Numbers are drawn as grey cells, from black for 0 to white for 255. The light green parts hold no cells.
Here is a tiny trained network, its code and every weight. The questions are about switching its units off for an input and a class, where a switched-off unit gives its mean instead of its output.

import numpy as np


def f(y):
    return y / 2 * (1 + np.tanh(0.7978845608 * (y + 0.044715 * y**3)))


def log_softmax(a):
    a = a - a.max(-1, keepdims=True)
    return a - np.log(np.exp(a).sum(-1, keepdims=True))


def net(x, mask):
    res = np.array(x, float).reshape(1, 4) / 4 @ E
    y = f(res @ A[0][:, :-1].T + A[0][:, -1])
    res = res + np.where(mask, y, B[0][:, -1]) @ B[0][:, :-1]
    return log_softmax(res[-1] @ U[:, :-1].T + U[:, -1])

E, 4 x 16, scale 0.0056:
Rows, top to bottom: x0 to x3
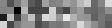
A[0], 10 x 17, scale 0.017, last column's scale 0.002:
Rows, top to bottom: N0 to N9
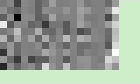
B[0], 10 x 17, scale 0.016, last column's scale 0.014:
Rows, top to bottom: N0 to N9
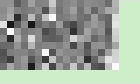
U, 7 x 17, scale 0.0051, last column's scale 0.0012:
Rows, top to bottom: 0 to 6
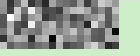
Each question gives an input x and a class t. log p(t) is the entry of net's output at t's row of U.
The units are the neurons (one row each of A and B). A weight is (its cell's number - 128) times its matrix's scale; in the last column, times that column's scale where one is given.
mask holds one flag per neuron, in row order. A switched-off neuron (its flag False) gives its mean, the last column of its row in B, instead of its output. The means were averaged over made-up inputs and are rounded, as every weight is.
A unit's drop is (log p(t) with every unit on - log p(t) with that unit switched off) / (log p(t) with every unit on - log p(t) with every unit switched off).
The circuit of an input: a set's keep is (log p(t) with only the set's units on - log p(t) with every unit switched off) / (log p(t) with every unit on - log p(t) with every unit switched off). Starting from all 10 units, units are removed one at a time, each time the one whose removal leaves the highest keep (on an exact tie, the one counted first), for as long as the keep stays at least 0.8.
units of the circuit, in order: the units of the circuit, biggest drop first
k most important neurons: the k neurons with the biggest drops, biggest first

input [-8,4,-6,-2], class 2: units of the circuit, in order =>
(N4)
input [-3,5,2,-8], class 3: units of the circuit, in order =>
(N2, N6)
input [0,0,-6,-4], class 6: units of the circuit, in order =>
(N3, N4)
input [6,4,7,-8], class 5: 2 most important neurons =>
(N9, N7)
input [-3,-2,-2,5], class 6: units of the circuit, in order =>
(N8, N3)
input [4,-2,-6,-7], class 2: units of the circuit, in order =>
(N4, N9)
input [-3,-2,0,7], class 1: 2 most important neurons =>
(N5, N9)
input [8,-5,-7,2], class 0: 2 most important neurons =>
(N3, N8)
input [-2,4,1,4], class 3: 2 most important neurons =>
(N2, N9)
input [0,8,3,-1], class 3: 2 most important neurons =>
(N2, N6)
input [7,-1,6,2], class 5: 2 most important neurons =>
(N9, N7)
